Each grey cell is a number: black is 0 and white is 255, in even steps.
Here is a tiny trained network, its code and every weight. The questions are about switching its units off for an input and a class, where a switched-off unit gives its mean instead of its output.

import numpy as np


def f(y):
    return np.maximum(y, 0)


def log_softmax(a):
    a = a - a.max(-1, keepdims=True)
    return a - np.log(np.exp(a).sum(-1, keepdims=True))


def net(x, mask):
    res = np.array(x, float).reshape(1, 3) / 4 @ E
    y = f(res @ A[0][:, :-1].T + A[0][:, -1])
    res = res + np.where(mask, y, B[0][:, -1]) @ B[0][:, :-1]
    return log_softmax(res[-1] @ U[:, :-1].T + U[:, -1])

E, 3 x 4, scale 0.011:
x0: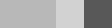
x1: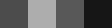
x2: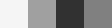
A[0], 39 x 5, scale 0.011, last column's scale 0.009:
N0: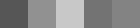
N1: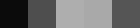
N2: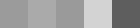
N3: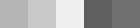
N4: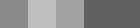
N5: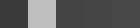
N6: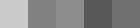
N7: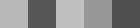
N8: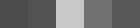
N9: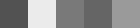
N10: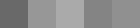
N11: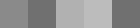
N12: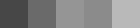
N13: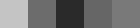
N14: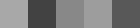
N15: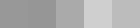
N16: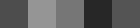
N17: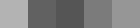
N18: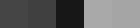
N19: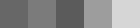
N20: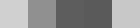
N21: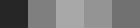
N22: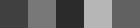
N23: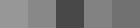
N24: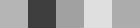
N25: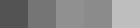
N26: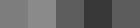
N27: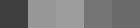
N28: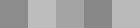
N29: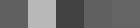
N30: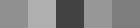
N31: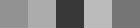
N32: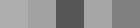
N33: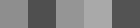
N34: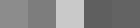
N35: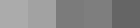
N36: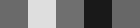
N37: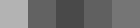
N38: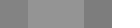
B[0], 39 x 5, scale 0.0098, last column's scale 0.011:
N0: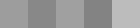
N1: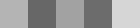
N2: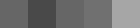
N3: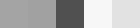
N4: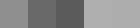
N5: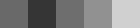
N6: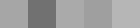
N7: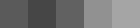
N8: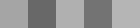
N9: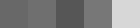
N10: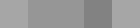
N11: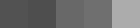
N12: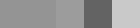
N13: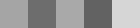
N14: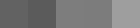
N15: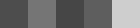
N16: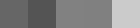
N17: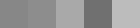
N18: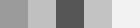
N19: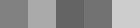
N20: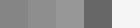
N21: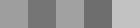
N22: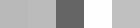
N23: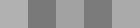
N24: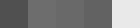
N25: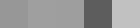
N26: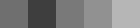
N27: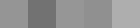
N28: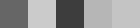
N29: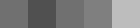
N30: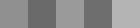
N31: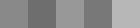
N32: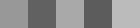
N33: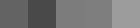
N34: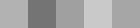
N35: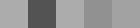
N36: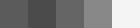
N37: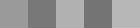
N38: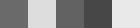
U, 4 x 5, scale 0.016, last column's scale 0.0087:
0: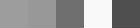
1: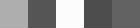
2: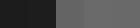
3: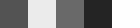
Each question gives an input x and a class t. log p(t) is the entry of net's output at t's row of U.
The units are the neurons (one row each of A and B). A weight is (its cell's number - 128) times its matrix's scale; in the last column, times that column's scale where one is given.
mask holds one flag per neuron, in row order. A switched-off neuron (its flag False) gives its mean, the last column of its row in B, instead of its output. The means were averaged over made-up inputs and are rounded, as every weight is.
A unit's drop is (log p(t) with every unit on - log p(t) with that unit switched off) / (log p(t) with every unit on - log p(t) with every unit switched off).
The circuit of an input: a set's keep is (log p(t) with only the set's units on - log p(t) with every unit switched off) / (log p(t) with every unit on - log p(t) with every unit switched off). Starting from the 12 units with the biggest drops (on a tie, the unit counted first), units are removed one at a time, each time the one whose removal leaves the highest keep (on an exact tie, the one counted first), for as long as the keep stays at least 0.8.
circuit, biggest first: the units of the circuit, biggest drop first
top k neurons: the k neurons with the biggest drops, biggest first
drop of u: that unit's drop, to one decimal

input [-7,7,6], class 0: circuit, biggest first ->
[N22]
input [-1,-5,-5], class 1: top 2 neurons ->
[N1; N36]
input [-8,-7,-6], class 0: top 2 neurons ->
[N22; N18]
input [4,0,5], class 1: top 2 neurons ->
[N18; N22]
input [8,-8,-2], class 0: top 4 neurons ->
[N3; N34; N28; N36]
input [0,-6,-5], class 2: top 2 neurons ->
[N15; N24]
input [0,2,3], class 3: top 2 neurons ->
[N1; N8]
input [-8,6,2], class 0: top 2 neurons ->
[N22; N18]
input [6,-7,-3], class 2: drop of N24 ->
0.4
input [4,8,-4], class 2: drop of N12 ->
0.0
